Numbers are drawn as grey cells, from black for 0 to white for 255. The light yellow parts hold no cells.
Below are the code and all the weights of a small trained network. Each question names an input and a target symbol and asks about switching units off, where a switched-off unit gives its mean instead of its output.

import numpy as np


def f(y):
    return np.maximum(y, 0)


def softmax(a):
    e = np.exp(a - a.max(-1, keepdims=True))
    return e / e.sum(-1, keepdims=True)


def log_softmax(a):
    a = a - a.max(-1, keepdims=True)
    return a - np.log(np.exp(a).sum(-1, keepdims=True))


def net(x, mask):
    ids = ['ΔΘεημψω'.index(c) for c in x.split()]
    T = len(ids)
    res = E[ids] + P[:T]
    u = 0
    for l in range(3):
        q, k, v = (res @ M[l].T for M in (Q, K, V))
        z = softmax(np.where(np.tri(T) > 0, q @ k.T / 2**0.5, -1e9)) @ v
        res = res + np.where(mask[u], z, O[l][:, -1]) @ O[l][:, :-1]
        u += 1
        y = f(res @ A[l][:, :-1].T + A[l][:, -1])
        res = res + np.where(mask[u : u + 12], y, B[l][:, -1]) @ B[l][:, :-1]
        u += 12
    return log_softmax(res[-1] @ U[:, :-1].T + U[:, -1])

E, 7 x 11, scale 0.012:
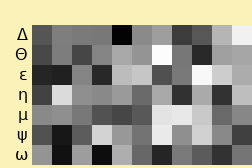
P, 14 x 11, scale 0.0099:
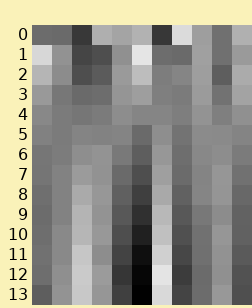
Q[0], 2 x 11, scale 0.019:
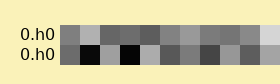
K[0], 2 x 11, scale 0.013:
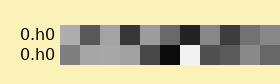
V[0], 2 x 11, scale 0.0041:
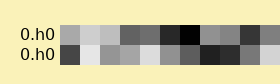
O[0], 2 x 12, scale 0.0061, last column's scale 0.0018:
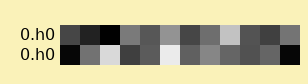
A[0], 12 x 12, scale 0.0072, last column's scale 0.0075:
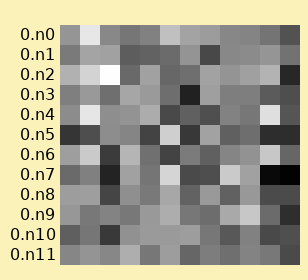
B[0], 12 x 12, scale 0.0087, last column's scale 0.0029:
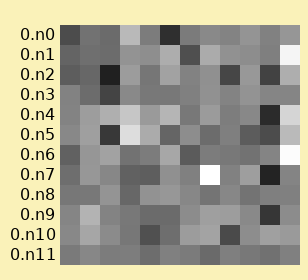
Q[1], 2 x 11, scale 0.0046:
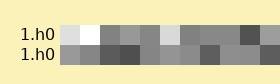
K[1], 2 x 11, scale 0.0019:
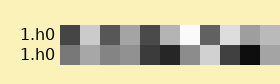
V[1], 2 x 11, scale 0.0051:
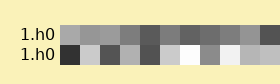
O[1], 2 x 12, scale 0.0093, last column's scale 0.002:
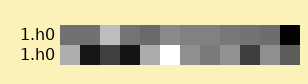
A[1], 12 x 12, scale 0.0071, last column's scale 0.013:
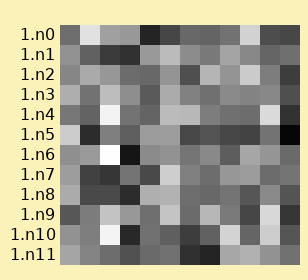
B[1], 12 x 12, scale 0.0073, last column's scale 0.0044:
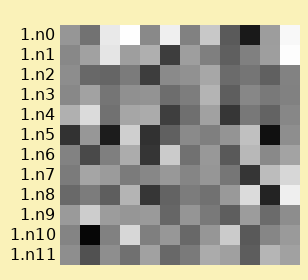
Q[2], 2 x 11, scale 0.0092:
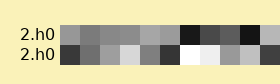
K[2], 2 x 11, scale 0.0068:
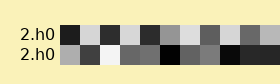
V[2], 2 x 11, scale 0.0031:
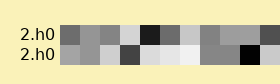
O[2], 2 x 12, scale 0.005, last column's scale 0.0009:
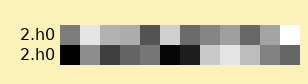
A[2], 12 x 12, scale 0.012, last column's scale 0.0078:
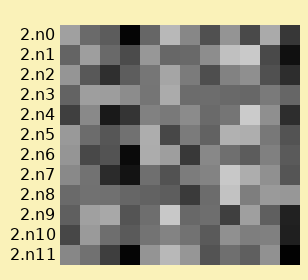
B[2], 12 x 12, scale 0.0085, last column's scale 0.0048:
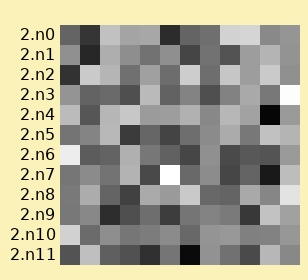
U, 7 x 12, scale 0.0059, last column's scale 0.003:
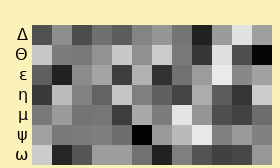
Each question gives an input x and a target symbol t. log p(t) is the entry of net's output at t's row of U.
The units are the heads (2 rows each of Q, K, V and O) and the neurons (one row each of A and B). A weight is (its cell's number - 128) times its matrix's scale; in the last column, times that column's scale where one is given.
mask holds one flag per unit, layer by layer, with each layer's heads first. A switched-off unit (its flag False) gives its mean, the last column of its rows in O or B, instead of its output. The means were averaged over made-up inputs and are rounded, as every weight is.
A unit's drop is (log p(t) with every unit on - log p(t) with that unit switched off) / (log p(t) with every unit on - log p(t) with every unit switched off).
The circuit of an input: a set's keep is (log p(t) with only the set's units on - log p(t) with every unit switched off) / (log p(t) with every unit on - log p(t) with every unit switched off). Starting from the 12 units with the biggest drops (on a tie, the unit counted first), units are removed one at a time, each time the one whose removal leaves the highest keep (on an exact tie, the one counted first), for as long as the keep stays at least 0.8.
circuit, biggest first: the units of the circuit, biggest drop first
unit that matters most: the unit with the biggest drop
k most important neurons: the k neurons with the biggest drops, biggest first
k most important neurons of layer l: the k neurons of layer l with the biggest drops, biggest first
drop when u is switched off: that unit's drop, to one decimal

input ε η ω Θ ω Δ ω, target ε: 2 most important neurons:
[1.n6, 1.n10]
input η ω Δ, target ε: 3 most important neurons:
[2.n0, 1.n0, 2.n7]
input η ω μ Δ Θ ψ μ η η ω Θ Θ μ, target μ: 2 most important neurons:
[2.n7, 1.n0]
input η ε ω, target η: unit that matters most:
1.n8
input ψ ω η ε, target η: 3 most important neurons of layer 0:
[0.n5, 0.n7, 0.n9]
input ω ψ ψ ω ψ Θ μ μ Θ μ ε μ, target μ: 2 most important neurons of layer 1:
[1.n0, 1.n1]
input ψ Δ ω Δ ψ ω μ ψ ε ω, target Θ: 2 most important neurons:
[0.n2, 1.n0]
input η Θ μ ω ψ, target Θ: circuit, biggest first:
[2.h0, 1.n8, 0.h0]
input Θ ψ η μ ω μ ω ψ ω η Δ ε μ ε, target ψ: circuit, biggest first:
[0.h0, 2.n5]
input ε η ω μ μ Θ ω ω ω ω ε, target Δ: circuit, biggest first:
[0.h0, 2.n9, 1.n6]
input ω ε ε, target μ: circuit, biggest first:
[0.n7, 0.h0, 1.n7]
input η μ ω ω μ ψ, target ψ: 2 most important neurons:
[2.n5, 1.n0]
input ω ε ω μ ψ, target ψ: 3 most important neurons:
[2.n5, 1.n0, 1.n8]
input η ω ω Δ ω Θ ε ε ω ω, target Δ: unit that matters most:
0.h0
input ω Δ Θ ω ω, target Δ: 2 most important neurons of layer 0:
[0.n2, 0.n5]
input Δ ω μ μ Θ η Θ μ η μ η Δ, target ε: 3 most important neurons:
[2.n0, 1.n0, 1.n1]
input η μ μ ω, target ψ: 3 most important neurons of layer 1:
[1.n8, 1.n5, 1.n0]
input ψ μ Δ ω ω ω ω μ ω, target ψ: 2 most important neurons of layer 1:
[1.n8, 1.n11]
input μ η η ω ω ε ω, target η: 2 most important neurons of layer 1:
[1.n8, 1.n1]
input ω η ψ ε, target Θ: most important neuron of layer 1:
[1.n1]
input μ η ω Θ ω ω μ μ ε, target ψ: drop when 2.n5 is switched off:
0.2
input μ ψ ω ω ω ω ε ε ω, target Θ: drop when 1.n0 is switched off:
-0.1
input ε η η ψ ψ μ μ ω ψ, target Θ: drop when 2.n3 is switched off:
-0.1
